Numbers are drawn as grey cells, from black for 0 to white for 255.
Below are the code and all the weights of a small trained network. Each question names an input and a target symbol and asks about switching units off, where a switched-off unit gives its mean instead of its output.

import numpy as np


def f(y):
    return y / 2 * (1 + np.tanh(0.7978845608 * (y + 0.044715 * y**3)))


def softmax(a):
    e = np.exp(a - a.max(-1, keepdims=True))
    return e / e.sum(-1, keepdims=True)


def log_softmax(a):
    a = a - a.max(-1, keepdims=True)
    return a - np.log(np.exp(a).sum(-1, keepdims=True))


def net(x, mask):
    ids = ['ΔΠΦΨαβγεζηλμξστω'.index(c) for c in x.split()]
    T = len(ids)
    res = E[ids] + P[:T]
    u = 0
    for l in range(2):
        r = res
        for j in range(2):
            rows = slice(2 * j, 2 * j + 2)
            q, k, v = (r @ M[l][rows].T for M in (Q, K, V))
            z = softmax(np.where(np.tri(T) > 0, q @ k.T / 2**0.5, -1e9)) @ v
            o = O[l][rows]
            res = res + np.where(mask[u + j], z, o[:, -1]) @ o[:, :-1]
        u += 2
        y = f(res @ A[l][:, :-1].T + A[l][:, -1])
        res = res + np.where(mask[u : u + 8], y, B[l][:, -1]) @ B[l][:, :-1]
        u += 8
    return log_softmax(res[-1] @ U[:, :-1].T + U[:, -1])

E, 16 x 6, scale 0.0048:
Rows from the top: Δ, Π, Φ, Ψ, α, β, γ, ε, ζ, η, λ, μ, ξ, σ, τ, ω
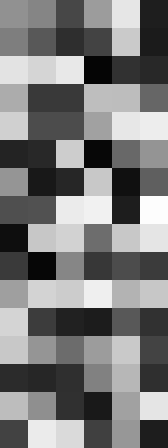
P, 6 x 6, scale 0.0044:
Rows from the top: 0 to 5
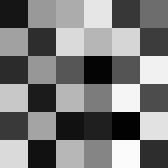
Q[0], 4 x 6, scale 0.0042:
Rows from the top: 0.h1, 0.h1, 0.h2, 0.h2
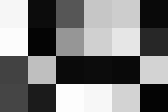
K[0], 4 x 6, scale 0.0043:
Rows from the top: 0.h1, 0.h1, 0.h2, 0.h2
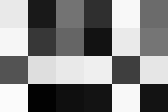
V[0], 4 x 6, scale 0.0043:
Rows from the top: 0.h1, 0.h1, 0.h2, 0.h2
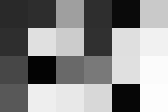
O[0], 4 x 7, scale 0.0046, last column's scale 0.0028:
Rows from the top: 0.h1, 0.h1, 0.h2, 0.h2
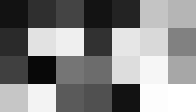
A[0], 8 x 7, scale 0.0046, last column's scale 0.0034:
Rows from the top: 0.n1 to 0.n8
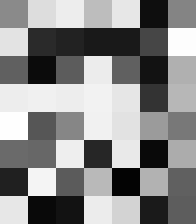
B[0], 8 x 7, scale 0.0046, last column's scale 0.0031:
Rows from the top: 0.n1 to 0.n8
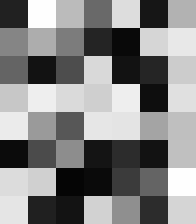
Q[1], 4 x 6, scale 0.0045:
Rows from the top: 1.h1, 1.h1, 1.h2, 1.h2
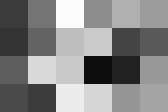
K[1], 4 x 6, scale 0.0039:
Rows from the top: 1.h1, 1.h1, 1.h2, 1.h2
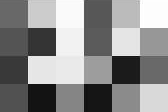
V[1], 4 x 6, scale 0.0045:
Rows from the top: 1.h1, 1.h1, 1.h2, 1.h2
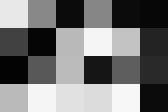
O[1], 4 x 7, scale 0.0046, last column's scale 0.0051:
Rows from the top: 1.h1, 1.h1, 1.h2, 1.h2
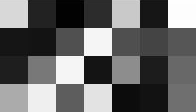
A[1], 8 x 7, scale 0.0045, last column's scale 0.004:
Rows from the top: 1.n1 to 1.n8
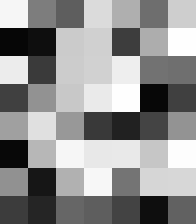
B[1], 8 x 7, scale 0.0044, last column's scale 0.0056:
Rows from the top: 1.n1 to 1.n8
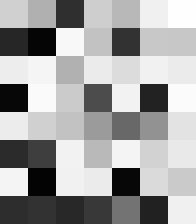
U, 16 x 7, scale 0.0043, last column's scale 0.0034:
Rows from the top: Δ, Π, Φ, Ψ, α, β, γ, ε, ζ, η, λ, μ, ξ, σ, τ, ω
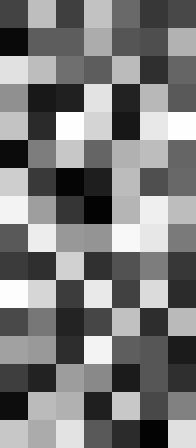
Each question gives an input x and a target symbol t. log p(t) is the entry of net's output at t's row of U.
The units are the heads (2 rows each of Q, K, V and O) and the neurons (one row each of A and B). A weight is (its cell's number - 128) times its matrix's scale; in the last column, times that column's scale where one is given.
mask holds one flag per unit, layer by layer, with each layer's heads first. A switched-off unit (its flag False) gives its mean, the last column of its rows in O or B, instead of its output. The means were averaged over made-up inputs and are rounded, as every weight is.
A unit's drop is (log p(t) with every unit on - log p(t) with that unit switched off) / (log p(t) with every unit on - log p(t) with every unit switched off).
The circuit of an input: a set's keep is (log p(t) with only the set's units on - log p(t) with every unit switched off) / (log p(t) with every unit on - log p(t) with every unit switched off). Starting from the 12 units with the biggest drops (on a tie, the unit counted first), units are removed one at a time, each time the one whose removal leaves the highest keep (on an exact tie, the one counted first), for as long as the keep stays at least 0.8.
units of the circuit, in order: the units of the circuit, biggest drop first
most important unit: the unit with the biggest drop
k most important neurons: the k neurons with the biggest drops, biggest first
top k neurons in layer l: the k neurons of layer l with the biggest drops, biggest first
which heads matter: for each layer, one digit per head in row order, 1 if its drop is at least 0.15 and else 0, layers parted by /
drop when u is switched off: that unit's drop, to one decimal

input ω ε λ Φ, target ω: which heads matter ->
01 / 01
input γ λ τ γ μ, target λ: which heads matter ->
10 / 01
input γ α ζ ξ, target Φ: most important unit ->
1.n4
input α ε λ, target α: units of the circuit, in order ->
1.h1, 1.n4, 1.n8
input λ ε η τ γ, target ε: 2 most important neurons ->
0.n7, 1.n7
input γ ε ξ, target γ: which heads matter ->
10 / 10
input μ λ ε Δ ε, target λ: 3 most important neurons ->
0.n7, 0.n4, 0.n1
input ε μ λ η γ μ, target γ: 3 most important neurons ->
0.n8, 0.n2, 1.n8
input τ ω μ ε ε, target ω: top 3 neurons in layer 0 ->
0.n7, 0.n1, 0.n4
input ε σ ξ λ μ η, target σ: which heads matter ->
01 / 10
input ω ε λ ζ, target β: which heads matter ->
10 / 10
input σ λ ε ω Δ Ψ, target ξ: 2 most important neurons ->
0.n8, 0.n5
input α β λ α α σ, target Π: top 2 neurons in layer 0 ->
0.n6, 0.n3
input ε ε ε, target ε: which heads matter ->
01 / 10
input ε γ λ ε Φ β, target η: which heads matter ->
00 / 01
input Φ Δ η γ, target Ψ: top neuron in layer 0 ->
0.n8
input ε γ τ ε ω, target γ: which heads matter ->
11 / 10
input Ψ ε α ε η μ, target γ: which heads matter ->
11 / 10
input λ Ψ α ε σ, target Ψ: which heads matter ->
11 / 11
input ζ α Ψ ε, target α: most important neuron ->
1.n7
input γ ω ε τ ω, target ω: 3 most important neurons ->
0.n4, 0.n1, 1.n5
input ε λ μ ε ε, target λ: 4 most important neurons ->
0.n4, 0.n7, 0.n1, 1.n5
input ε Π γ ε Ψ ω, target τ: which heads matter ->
01 / 00
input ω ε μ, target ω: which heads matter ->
11 / 01
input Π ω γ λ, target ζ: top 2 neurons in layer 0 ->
0.n4, 0.n5
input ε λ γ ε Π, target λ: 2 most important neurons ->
0.n4, 0.n1
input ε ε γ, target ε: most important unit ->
0.h2
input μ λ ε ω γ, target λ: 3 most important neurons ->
0.n4, 0.n2, 1.n5
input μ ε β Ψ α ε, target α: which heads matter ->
00 / 00
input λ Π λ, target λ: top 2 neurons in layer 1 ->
1.n4, 1.n8
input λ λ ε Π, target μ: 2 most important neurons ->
0.n6, 0.n8
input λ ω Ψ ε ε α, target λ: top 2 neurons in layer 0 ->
0.n5, 0.n8
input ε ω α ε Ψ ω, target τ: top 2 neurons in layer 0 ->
0.n6, 0.n1
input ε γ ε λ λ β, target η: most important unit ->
0.n6
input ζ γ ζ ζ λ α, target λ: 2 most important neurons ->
0.n8, 0.n5
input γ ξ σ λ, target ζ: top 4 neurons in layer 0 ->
0.n4, 0.n7, 0.n5, 0.n1
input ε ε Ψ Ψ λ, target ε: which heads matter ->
01 / 01
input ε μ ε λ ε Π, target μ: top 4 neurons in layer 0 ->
0.n6, 0.n8, 0.n3, 0.n1
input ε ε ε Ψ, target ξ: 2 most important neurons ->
0.n8, 0.n3
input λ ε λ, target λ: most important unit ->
1.h2
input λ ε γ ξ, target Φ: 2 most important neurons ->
0.n6, 1.n4
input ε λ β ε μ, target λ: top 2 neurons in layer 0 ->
0.n4, 0.n1
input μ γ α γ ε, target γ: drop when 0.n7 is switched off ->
0.2
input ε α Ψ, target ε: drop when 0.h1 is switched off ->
0.0
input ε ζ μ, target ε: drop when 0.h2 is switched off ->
0.3
